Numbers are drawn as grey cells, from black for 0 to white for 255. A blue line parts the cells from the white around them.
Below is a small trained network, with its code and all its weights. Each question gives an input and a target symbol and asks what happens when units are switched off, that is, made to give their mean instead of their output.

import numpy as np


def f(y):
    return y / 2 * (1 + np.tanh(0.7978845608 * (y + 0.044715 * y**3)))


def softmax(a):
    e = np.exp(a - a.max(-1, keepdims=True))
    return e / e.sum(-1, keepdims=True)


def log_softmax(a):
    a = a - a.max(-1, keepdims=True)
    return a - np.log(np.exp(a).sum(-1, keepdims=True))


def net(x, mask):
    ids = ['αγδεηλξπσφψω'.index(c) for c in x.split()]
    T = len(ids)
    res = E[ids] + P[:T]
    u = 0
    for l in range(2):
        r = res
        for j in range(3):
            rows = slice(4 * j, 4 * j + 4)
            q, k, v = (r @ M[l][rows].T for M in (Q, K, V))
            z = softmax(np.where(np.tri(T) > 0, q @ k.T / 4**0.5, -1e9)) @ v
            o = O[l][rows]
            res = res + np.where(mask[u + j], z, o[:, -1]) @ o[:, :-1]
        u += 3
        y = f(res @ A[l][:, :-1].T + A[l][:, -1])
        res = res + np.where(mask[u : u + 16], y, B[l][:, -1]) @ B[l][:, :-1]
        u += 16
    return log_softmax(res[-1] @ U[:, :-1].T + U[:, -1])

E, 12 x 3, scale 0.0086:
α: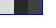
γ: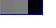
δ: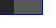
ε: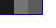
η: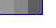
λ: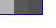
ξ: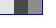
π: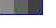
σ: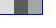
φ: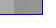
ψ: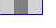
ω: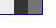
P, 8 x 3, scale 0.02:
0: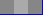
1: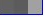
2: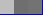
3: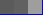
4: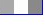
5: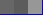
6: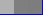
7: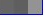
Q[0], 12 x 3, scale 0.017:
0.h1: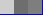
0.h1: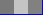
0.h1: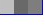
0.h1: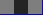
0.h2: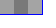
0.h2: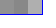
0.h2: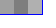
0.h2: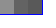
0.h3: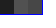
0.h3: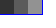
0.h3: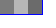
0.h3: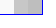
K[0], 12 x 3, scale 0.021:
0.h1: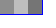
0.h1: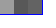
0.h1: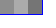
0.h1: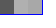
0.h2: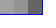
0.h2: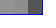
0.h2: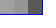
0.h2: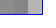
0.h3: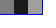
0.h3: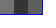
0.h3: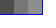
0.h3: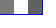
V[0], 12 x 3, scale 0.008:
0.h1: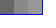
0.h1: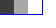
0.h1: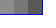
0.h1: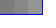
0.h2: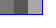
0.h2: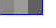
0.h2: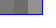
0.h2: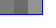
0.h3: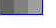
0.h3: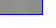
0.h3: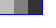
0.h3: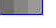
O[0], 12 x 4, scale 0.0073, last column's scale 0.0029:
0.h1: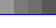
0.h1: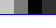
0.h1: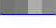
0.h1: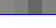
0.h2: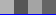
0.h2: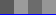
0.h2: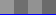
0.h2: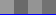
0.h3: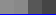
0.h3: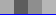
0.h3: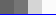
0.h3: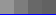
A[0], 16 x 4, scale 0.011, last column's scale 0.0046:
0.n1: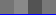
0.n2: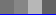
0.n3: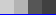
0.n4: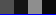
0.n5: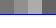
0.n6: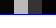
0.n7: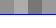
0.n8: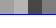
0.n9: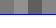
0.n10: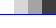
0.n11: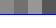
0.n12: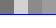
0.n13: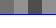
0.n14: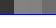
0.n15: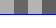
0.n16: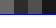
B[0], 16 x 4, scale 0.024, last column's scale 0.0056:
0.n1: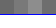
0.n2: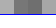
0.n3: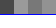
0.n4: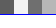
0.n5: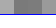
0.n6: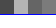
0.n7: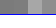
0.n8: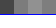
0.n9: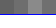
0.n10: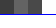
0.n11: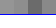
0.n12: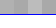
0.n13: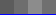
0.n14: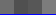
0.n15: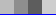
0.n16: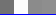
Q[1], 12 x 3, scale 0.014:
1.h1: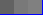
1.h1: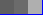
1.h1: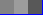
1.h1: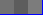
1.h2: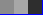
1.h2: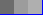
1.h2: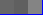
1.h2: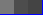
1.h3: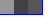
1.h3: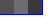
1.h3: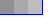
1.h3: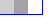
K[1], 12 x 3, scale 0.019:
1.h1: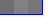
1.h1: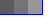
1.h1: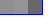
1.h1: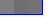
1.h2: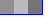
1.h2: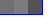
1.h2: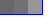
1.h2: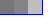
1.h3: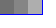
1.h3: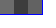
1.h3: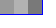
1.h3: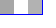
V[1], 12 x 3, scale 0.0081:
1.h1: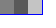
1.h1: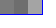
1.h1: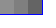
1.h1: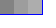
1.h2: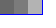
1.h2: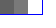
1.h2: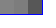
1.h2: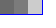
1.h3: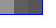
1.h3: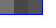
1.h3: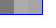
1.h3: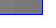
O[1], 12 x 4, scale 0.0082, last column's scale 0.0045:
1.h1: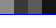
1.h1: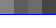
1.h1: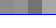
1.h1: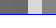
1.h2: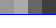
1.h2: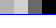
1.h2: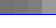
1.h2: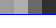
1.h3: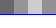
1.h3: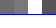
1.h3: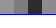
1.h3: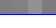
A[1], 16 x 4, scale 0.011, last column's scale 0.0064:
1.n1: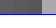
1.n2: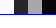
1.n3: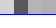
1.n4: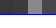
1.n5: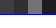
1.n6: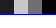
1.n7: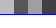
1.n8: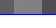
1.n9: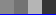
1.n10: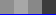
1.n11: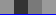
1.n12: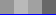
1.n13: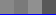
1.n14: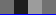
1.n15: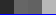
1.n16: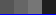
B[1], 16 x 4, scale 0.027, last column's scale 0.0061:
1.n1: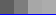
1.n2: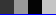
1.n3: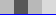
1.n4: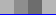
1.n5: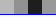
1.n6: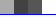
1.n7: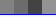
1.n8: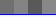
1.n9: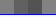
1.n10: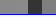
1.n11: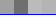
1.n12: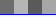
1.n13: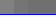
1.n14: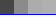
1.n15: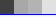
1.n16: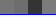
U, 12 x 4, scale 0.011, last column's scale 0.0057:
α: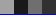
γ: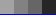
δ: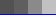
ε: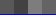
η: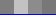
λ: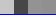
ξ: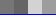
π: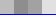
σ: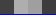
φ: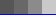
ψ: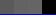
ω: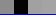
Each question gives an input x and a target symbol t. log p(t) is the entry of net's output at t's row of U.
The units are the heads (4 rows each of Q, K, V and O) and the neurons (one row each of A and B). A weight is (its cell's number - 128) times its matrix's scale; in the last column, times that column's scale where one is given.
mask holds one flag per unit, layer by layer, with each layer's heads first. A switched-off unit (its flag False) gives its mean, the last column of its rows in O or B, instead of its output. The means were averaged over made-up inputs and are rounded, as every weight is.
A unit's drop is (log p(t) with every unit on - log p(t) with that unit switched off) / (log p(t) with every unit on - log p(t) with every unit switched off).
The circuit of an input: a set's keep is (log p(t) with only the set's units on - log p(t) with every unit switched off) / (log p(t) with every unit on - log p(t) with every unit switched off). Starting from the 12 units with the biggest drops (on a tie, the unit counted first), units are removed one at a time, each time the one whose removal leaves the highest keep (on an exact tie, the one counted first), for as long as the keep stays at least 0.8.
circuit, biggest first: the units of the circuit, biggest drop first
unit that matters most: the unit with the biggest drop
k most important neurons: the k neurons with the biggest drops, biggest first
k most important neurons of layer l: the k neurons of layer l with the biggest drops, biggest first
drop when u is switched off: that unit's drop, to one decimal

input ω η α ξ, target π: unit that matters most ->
0.n4
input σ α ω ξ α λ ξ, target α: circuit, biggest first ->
(1.n2; 1.n3; 0.n4; 1.n15)
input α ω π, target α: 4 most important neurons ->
(1.n2; 0.n10; 1.n3; 1.n15)
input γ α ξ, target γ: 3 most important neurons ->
(0.n15; 1.n2; 0.n12)
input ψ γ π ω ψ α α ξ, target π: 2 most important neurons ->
(0.n10; 1.n2)
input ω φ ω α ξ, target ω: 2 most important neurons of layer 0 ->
(0.n10; 0.n12)
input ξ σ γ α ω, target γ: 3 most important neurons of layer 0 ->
(0.n12; 0.n2; 0.n5)
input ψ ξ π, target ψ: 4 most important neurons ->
(1.n15; 1.n6; 0.n3; 1.n5)
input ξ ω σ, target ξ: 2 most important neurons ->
(0.n10; 1.n14)
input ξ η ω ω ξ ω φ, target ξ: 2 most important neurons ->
(0.n10; 0.n4)
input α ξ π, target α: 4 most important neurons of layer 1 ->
(1.n2; 1.n3; 1.n15; 1.n7)
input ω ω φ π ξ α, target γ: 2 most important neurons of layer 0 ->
(0.n16; 0.n4)
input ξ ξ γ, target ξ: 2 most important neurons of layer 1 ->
(1.n14; 1.n6)
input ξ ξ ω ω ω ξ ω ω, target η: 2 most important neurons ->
(0.n4; 1.n6)
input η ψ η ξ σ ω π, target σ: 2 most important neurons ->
(0.n3; 0.n10)
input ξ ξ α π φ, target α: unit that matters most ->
0.n12
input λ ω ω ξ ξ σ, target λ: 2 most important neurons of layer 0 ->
(0.n10; 0.n4)
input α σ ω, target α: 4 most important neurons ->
(1.n2; 0.n15; 1.n3; 0.n4)
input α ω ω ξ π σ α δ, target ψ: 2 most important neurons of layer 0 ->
(0.n4; 0.n16)
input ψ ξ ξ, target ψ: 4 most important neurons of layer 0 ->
(0.n3; 0.n10; 0.n8; 0.n12)
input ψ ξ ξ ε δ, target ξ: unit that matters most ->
0.h1
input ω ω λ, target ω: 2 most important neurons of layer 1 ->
(1.n3; 1.n11)
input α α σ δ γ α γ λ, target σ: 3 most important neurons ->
(0.n10; 0.n4; 1.n3)
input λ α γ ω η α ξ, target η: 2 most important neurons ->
(0.n12; 0.n7)
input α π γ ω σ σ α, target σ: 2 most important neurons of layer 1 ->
(1.n15; 1.n3)
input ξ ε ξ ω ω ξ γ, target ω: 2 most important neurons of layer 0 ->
(0.n10; 0.n4)
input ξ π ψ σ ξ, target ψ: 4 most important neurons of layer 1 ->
(1.n15; 1.n6; 1.n5; 1.n14)
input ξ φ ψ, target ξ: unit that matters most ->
0.n10
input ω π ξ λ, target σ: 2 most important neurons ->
(0.n4; 1.n3)
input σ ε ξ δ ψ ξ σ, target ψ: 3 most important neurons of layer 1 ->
(1.n15; 1.n6; 1.n5)
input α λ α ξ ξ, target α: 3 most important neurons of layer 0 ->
(0.n12; 0.n2; 0.n5)
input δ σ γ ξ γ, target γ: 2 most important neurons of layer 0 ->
(0.n12; 0.n2)
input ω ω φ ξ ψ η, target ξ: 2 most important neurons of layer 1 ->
(1.n2; 1.n6)
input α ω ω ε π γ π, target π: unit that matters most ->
1.h2
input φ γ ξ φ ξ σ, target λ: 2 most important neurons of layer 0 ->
(0.n10; 0.n12)
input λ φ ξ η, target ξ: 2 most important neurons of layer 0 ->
(0.n10; 0.n15)
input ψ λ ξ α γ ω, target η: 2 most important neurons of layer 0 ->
(0.n4; 0.n8)
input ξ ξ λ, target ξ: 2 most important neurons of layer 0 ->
(0.n4; 0.n3)
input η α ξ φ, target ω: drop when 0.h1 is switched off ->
-0.1
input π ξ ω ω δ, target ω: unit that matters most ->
0.h1
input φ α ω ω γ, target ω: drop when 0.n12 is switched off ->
0.5
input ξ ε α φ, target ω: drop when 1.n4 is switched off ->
0.1
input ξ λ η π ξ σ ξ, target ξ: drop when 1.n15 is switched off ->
0.0
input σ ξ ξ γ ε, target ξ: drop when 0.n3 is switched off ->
0.2
